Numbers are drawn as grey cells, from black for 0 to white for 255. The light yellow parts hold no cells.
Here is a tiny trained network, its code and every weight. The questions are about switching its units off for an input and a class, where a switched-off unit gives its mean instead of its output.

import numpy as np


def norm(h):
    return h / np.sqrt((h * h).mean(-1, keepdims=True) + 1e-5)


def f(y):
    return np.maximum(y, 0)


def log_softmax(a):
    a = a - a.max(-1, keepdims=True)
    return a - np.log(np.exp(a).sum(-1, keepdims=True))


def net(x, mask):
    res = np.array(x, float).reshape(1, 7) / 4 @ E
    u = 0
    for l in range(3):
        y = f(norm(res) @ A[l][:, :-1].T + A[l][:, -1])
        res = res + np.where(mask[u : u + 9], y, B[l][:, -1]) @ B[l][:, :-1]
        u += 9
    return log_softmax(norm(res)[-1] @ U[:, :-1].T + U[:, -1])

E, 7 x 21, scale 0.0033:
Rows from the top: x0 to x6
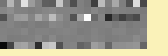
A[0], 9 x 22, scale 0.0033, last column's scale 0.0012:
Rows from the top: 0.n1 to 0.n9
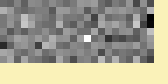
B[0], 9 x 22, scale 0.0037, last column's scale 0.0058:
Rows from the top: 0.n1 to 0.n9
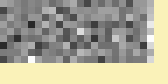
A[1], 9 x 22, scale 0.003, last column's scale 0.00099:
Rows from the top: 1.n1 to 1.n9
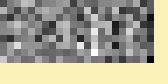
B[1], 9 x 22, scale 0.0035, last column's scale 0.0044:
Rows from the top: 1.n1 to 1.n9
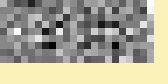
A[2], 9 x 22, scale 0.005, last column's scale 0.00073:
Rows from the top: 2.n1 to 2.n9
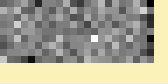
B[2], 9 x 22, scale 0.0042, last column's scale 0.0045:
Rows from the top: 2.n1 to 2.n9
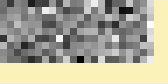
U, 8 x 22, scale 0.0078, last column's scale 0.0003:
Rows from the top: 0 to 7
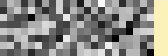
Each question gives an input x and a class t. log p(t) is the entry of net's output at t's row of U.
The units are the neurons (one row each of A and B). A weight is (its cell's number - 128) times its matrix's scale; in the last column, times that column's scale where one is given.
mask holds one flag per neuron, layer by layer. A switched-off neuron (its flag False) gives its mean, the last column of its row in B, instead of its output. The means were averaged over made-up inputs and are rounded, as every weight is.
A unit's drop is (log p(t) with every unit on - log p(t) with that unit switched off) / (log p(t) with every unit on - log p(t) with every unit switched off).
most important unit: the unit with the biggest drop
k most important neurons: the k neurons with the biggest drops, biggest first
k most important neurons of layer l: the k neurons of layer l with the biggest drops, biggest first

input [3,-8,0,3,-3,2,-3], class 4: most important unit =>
0.n6
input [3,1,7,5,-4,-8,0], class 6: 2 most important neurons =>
0.n7, 1.n2
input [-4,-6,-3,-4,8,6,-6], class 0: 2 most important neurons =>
0.n6, 0.n4
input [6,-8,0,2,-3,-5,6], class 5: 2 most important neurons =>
0.n6, 0.n7
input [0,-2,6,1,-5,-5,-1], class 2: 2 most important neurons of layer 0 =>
0.n9, 0.n6
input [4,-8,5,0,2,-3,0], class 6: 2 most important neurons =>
0.n7, 1.n2
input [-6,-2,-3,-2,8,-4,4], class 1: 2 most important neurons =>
0.n6, 0.n4
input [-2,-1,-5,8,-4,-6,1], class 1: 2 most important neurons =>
0.n6, 1.n1
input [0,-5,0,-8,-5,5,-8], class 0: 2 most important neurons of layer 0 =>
0.n6, 0.n4
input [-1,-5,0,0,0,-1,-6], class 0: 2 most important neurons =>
0.n6, 0.n4
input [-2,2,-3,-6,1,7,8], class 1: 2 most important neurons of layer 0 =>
0.n6, 0.n7
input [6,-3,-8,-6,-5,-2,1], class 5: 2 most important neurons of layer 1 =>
1.n6, 1.n3
